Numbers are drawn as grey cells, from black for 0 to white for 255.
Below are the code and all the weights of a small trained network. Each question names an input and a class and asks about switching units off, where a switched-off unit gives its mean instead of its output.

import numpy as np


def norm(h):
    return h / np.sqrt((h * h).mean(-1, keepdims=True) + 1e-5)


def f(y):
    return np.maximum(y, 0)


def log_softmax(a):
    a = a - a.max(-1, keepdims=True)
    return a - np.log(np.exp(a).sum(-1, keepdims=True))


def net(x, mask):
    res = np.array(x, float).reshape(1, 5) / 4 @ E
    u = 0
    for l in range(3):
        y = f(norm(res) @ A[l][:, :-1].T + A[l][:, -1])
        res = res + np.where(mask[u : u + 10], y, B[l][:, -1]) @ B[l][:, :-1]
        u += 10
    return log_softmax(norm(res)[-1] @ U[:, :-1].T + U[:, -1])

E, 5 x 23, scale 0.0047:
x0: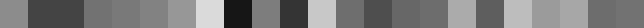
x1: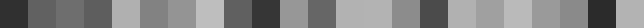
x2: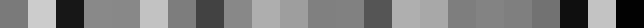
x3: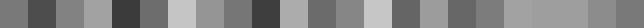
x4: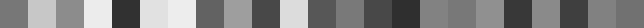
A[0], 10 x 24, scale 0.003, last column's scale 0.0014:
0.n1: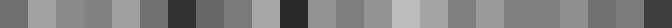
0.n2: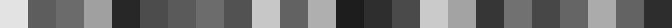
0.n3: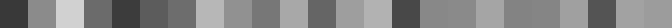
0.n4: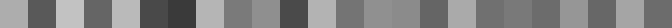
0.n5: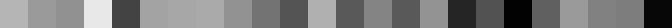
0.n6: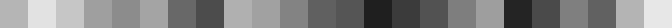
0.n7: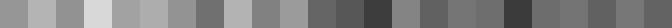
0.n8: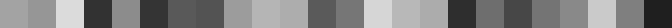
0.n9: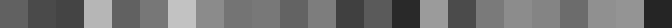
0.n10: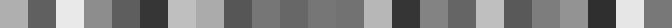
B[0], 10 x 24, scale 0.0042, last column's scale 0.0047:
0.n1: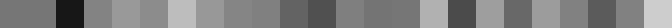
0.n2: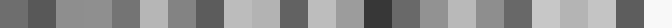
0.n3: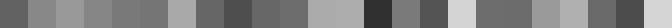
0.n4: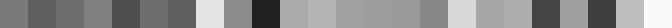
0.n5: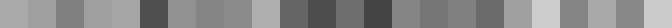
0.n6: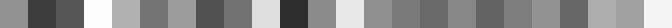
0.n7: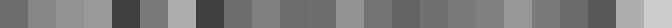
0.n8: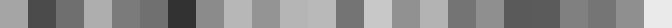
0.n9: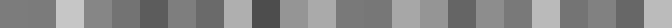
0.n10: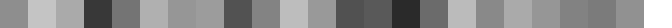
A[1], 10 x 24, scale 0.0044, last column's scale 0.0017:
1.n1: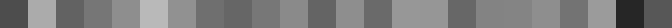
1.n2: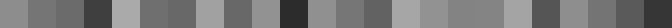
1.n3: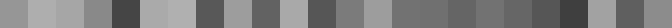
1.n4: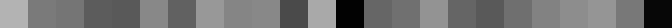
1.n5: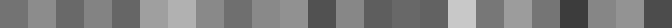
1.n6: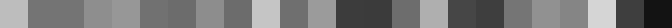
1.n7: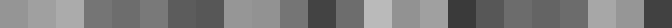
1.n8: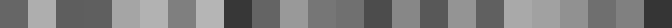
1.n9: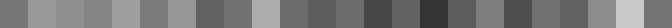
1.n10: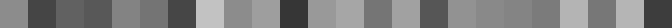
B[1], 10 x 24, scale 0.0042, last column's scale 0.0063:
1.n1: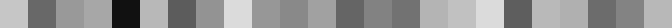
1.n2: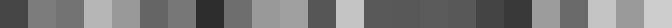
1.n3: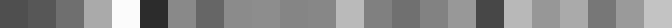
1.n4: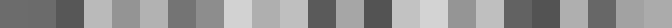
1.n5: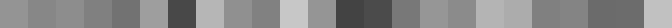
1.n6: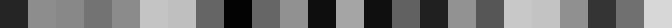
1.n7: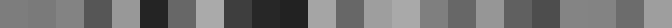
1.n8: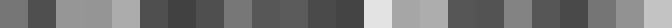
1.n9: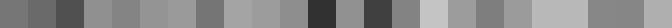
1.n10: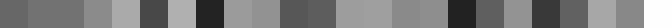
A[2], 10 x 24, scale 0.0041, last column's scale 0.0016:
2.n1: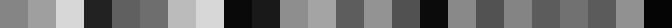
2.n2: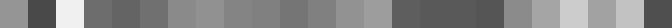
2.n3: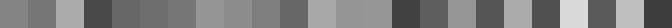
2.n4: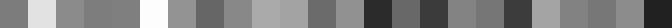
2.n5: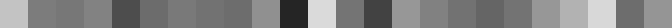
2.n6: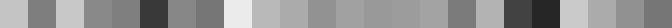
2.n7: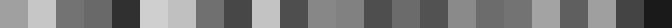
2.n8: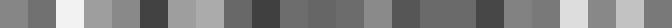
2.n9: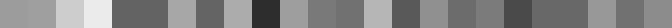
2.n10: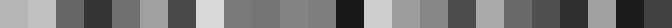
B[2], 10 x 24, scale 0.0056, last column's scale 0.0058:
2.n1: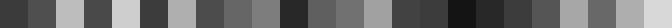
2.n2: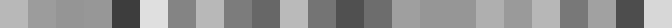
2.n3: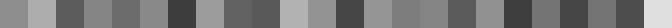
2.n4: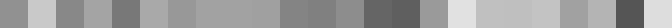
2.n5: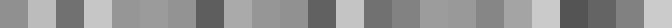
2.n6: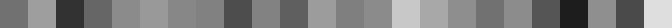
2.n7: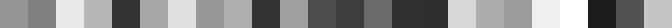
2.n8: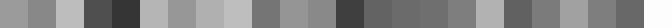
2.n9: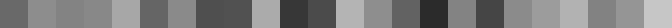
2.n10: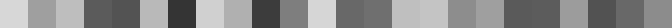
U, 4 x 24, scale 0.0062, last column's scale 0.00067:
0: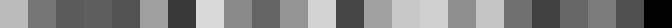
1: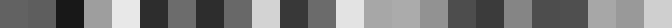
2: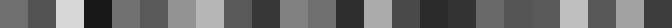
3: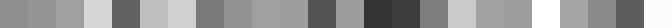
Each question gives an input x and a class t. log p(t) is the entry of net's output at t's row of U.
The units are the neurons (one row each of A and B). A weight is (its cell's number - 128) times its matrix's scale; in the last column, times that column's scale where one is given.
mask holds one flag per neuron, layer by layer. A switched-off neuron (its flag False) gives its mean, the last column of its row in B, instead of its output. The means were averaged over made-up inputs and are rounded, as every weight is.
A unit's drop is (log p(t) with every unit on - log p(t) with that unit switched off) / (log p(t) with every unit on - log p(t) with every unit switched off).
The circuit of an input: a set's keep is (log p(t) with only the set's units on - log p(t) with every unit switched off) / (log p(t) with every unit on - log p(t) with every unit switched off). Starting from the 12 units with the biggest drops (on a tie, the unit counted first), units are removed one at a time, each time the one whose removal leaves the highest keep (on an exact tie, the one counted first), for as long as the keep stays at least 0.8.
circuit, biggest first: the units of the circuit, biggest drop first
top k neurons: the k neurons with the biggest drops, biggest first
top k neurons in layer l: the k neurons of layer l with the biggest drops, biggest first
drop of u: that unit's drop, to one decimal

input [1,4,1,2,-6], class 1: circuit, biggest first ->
(1.n10)
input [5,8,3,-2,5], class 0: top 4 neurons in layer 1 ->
(1.n8 1.n5 1.n6 1.n1)
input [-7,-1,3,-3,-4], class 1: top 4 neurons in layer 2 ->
(2.n8 2.n2 2.n7 2.n3)
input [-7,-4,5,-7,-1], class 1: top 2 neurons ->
(0.n8 0.n10)
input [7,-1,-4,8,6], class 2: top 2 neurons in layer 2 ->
(2.n1 2.n4)
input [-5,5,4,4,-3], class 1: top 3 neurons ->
(2.n8 1.n5 2.n2)
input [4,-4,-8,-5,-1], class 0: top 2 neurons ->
(0.n4 1.n6)
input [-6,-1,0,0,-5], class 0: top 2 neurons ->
(0.n8 2.n10)
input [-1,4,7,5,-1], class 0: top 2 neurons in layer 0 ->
(0.n6 0.n7)
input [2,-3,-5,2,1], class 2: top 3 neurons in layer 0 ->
(0.n10 0.n4 0.n6)
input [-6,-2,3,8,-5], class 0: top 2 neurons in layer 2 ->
(2.n10 2.n1)
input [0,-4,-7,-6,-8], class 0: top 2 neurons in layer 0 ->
(0.n4 0.n6)
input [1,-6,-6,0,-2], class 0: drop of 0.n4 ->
0.7
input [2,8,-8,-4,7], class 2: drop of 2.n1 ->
0.2
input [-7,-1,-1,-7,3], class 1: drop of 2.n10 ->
0.0
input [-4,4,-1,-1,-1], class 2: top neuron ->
(0.n2)
